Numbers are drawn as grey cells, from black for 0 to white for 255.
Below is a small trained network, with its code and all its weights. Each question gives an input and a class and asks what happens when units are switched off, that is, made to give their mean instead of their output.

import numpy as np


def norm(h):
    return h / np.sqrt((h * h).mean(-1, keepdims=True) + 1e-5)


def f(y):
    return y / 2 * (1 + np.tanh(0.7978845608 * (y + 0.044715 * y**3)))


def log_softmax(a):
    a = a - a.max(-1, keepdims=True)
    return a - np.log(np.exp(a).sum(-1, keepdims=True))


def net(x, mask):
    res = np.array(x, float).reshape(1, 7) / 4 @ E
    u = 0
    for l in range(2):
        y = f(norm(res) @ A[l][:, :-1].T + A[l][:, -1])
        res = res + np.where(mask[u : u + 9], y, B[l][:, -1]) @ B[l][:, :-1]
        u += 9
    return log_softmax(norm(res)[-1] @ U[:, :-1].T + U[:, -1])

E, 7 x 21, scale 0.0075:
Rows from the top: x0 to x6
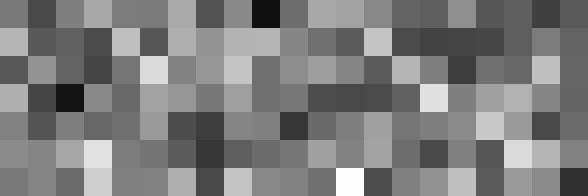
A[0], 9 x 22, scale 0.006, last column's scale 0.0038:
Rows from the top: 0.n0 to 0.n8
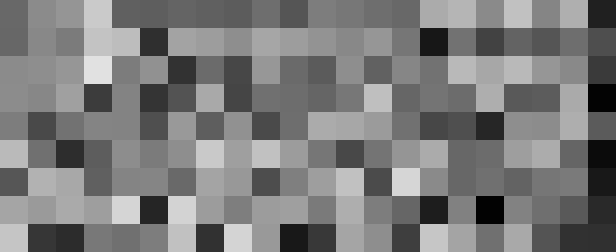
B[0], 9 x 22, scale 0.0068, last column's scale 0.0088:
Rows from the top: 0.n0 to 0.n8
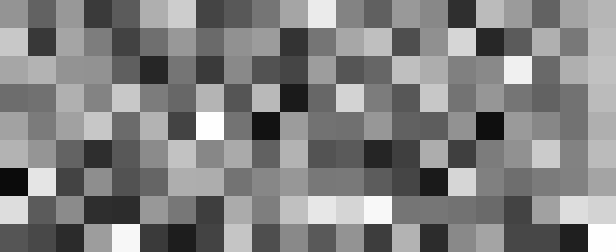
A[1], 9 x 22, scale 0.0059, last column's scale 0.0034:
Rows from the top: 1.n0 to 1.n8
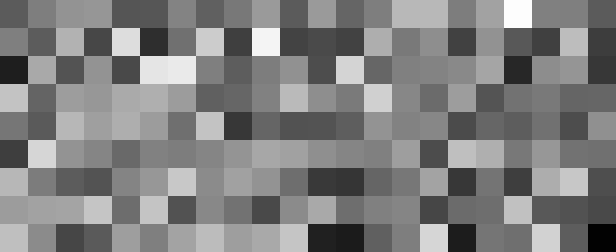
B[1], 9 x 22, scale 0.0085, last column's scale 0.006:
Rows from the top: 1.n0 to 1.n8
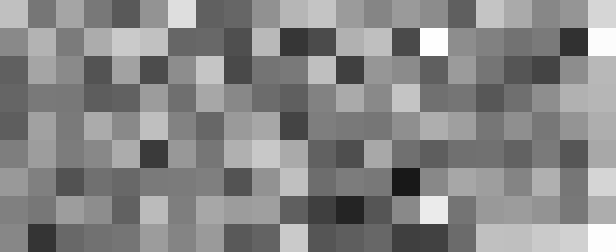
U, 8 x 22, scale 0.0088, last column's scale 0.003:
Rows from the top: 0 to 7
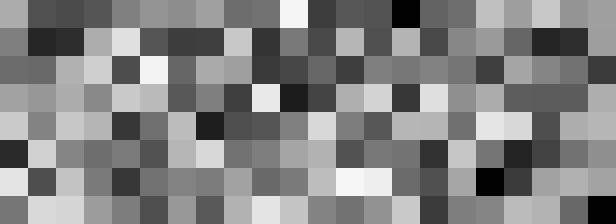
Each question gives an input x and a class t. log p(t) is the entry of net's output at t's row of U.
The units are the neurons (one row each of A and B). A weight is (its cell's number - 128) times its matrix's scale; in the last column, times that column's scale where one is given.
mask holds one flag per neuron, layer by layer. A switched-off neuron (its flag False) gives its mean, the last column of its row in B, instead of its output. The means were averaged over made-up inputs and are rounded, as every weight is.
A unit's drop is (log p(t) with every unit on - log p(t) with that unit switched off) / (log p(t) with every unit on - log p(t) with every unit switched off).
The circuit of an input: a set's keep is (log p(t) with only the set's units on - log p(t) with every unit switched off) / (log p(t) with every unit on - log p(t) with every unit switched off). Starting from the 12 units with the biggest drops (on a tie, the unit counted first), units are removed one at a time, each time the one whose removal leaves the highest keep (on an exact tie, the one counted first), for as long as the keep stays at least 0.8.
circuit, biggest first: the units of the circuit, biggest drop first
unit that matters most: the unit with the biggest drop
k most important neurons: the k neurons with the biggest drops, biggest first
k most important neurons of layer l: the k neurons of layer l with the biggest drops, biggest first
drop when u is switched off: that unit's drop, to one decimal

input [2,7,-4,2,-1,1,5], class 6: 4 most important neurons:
[0.n7 0.n1 0.n4 1.n3]
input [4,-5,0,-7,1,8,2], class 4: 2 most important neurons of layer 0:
[0.n2 0.n0]
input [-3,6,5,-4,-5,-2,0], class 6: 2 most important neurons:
[0.n7 0.n1]
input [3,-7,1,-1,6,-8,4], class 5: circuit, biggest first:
[0.n6 1.n2]
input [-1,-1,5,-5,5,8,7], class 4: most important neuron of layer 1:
[1.n0]
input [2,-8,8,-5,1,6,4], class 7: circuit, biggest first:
[0.n6 1.n5]
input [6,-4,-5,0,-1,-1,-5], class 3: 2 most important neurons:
[0.n3 1.n1]
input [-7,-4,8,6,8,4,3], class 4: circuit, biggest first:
[1.n0 0.n2]
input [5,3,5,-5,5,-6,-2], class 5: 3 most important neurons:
[0.n6 1.n2 0.n2]
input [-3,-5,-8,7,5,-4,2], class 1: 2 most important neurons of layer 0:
[0.n8 0.n7]
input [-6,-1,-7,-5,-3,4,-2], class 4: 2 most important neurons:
[0.n2 0.n0]
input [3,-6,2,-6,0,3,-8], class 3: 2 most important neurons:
[0.n3 0.n7]
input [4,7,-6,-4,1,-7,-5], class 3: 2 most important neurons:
[0.n3 1.n1]
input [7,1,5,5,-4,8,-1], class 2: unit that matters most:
1.n7
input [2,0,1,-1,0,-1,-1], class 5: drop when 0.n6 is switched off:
0.9
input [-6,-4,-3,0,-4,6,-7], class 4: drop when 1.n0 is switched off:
0.1
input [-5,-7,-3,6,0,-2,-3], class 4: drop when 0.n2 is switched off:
0.2
